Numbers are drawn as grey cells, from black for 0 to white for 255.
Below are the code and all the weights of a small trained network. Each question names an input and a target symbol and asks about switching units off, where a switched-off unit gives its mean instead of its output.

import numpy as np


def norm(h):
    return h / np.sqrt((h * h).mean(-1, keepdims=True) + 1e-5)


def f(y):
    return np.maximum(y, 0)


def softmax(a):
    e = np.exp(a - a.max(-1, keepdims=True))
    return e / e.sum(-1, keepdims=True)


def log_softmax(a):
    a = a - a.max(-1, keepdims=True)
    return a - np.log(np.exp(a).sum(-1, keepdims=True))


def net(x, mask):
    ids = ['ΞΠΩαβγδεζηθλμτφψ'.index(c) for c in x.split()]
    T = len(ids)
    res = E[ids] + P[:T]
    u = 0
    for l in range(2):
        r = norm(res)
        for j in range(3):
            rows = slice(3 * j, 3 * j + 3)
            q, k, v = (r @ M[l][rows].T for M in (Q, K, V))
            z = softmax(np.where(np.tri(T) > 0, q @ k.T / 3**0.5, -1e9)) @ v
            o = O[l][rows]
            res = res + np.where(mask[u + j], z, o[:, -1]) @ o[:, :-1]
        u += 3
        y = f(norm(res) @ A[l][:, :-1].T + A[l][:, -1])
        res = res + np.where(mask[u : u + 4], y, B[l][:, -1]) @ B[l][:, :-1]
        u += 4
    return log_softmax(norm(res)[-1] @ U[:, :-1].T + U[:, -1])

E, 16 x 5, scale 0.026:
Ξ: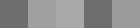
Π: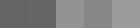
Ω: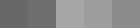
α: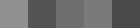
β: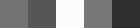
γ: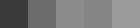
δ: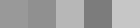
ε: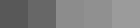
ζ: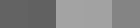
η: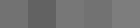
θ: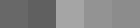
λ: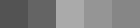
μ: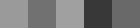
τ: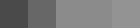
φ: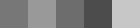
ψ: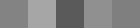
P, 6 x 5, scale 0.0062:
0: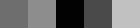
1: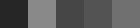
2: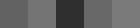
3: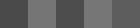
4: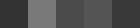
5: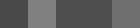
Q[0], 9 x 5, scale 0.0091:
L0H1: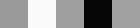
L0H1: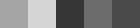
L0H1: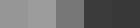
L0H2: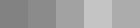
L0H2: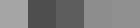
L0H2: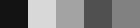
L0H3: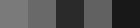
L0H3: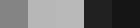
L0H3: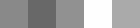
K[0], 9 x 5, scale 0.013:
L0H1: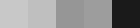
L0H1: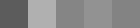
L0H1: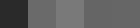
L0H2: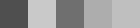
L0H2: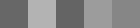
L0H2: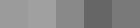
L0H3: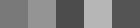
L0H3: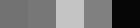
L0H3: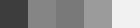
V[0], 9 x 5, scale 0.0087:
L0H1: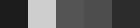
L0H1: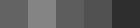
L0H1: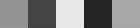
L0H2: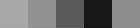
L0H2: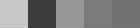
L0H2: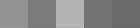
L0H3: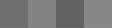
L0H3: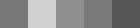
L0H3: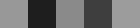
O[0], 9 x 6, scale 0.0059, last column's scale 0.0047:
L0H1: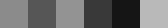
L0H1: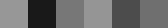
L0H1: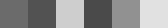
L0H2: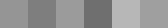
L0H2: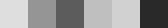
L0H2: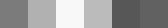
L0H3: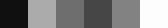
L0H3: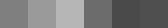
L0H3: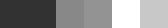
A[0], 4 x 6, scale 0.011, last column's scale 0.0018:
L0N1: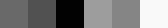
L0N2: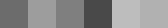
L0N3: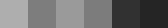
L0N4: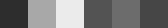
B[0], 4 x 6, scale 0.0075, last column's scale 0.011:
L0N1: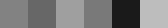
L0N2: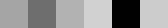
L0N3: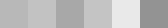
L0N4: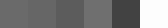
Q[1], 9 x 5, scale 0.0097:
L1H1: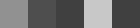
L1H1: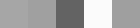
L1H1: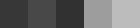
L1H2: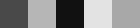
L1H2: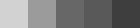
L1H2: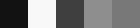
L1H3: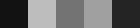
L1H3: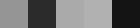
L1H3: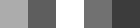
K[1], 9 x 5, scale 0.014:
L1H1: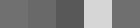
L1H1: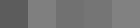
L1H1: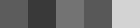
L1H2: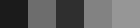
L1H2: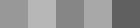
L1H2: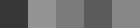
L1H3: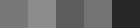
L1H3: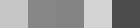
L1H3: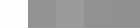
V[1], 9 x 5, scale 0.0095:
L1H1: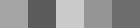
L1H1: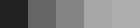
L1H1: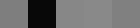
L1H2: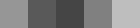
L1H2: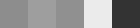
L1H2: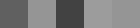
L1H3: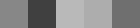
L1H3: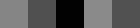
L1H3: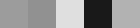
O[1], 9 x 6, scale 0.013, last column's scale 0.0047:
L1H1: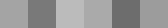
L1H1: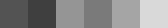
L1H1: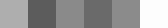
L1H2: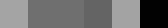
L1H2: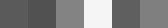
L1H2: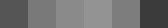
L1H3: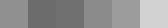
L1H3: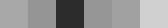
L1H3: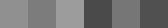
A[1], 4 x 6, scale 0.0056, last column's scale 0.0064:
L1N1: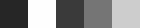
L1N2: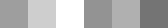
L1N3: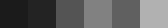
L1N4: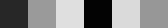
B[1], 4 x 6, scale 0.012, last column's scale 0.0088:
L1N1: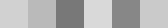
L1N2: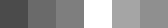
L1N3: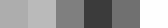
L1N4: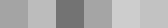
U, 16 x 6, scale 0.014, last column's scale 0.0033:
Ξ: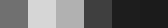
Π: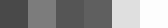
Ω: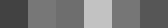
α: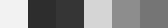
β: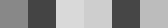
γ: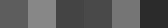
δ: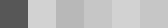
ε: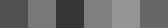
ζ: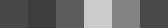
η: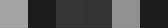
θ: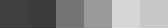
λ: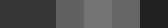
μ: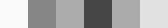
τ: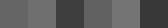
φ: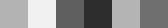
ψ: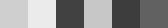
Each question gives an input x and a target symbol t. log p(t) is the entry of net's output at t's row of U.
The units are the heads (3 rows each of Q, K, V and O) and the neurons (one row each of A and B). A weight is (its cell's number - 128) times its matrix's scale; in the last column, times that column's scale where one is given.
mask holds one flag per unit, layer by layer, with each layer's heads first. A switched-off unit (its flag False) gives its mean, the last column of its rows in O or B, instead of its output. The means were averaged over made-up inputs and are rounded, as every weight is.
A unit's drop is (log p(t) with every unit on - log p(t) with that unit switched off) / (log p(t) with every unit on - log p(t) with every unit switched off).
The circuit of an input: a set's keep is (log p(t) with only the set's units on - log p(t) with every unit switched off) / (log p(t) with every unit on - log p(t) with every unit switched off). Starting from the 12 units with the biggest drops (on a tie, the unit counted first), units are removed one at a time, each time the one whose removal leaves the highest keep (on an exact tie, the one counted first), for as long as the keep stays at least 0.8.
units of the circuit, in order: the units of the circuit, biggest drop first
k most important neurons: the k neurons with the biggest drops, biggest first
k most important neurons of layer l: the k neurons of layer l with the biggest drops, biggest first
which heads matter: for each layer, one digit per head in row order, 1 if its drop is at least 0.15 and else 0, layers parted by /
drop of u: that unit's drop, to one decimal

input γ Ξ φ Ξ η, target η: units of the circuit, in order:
[L0H3, L1H1]
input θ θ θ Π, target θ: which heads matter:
101 / 100
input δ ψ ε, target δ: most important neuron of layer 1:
[L1N1]
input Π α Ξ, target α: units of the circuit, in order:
[L0H3, L1H3]
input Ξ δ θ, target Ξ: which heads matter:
001 / 000
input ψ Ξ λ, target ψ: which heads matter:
000 / 001
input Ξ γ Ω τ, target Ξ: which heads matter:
001 / 000
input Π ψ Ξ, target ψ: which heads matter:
100 / 000
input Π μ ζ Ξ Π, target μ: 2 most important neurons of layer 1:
[L1N4, L1N3]
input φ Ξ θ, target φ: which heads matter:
000 / 010
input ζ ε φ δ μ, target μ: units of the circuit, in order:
[L0H3, L0H2]
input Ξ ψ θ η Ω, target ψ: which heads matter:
101 / 101
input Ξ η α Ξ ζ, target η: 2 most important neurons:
[L0N2, L1N1]
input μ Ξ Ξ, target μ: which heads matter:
000 / 010
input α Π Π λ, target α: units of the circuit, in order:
[L1H3]
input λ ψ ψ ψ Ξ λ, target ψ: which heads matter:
100 / 101
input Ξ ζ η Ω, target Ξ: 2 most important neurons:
[L1N3, L0N2]
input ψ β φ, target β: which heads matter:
011 / 000
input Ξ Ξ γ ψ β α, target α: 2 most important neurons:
[L0N2, L1N3]
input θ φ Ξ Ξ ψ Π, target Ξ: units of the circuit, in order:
[L1N3]
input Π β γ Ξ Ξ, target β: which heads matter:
001 / 000
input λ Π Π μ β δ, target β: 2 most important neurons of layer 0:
[L0N3, L0N2]
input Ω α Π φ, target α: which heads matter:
000 / 000
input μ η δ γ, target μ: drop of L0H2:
0.1
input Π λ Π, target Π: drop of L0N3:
0.0
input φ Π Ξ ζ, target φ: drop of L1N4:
0.2
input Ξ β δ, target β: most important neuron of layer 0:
[L0N2]
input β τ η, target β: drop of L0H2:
0.3
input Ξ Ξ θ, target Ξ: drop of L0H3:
0.2
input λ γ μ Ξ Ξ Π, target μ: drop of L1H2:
0.2
